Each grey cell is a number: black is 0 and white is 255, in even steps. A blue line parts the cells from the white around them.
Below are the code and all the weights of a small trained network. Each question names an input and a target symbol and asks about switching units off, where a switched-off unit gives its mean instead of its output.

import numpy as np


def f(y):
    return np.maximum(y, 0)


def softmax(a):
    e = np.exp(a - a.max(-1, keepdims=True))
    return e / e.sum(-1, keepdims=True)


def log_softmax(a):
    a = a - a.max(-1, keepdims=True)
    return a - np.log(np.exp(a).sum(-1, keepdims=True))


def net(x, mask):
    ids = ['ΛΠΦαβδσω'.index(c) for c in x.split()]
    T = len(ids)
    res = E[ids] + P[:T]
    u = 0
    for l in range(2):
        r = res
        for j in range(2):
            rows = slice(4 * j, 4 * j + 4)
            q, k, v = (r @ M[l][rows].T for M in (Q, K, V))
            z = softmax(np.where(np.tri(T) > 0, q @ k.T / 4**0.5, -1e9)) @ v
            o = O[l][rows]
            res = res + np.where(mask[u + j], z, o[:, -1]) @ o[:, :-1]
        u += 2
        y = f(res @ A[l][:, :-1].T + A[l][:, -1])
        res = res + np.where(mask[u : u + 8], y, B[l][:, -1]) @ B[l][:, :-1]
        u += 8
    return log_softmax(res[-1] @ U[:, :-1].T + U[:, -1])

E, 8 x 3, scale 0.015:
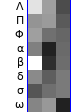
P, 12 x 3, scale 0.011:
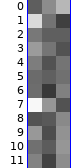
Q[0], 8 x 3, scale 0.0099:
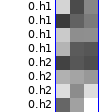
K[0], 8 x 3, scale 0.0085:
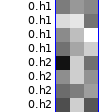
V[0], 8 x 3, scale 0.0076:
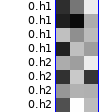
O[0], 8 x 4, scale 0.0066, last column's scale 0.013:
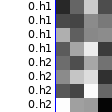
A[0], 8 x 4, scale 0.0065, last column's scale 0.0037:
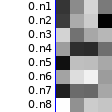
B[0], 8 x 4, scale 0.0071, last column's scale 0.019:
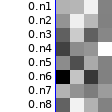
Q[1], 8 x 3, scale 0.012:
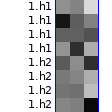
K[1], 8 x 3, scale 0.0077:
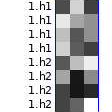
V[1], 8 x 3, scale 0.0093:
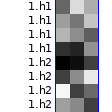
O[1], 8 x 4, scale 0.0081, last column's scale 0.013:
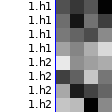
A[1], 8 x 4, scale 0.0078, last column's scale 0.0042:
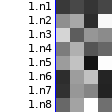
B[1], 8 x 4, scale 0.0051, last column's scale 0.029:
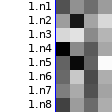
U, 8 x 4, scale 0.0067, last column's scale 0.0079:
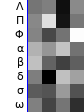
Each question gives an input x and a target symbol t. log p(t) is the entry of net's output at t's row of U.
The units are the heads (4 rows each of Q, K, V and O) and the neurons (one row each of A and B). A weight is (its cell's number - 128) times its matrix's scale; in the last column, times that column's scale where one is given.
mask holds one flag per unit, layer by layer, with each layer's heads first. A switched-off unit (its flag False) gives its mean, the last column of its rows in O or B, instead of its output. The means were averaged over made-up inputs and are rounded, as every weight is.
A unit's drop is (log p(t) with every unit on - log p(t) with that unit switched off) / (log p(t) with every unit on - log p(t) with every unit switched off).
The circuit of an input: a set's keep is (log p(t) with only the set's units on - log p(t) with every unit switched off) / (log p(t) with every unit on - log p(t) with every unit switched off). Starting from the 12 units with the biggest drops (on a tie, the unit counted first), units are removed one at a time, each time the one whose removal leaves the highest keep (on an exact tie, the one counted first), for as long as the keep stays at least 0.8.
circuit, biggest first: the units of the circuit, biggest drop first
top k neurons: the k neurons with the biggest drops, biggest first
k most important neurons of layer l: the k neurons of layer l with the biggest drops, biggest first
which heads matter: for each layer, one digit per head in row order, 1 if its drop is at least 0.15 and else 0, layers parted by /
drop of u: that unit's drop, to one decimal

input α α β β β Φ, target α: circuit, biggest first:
1.h2; 0.h1
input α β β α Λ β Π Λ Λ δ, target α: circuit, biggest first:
0.h1; 1.h2
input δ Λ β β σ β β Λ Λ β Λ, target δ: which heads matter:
11 / 11
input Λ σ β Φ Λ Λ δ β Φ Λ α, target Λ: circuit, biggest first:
1.h2; 0.h2; 0.h1
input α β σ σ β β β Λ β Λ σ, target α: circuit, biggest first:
1.h2; 0.h1
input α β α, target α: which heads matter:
10 / 11
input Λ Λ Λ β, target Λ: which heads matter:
11 / 11
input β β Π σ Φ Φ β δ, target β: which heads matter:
00 / 01
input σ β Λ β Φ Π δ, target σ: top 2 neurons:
0.n1; 0.n5
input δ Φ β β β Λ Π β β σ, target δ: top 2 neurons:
0.n4; 0.n1
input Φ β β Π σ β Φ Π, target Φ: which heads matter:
11 / 00
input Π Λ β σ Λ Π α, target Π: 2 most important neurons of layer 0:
0.n6; 0.n8
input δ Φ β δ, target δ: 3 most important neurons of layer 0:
0.n4; 0.n1; 0.n5
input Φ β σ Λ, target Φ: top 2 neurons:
0.n4; 1.n6
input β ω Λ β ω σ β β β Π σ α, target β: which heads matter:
10 / 01
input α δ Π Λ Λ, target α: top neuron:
1.n5
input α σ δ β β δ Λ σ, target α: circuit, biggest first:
0.h1; 1.h2
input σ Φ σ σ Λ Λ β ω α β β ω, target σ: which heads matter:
10 / 11
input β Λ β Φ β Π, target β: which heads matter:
00 / 01
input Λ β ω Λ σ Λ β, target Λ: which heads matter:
11 / 01
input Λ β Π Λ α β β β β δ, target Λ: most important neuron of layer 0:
0.n4
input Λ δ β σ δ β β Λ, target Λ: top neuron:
0.n4
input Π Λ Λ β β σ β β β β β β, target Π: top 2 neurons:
1.n5; 1.n2
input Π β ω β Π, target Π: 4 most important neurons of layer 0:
0.n6; 0.n8; 0.n3; 0.n7
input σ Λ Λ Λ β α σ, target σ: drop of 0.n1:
0.3
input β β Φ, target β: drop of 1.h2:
0.8
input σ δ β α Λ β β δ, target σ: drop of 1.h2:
0.7
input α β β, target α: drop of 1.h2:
0.4
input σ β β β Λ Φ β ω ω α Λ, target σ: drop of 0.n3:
0.0
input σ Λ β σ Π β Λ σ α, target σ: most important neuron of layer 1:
1.n3
